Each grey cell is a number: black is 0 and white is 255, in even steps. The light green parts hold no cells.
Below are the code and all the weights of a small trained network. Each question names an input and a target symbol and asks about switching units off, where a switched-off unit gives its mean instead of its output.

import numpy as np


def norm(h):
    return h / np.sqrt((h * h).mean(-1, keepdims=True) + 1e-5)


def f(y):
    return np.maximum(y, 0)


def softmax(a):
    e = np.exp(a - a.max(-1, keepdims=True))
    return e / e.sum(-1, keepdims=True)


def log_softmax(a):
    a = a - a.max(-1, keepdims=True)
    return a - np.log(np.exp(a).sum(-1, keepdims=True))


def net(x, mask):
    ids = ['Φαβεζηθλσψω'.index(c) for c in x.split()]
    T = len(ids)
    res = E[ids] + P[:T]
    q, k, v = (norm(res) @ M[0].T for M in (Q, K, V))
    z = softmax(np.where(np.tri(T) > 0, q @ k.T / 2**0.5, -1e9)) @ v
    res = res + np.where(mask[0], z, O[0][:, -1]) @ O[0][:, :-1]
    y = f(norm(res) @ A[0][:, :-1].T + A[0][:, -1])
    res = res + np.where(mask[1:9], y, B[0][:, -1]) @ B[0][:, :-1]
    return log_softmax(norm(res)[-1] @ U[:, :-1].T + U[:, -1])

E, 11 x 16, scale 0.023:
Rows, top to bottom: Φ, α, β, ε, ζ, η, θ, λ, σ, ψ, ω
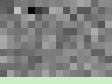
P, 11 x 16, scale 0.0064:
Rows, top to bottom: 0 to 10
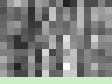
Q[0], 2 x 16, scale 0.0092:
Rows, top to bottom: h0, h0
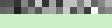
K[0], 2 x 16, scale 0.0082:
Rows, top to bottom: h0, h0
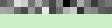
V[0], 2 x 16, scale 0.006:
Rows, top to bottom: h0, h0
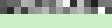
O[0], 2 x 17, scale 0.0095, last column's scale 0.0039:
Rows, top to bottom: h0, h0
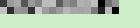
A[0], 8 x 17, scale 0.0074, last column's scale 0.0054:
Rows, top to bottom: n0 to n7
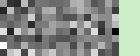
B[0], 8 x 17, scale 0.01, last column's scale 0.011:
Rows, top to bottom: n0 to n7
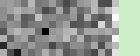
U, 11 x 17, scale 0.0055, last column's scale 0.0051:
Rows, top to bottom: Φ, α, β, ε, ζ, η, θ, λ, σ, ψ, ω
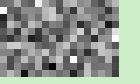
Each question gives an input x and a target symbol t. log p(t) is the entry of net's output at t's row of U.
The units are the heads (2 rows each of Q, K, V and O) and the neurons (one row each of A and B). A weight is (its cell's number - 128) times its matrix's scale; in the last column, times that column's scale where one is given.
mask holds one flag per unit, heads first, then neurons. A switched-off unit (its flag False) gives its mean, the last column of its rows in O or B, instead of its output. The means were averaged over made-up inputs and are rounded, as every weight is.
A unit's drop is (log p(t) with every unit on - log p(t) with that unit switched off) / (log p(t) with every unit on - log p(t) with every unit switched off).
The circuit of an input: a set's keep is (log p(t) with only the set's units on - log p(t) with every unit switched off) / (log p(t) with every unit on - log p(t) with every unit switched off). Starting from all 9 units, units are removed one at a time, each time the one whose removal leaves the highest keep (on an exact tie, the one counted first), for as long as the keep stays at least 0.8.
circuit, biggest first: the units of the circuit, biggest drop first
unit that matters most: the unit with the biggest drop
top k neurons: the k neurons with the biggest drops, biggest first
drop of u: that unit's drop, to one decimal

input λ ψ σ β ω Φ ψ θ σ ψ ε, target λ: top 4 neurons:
[n3 n7 n2 n1]
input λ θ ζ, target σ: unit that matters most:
n4
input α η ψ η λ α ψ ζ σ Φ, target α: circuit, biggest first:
[h0 n0 n1]
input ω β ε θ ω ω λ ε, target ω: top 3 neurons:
[n3 n0 n5]
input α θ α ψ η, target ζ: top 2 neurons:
[n6 n2]
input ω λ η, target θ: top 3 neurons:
[n4 n3 n2]
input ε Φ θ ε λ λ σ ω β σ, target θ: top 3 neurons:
[n4 n2 n3]
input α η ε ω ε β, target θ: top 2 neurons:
[n4 n2]
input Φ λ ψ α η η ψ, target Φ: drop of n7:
0.1
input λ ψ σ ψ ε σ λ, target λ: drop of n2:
0.2
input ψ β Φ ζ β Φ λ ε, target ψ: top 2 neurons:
[n0 n3]
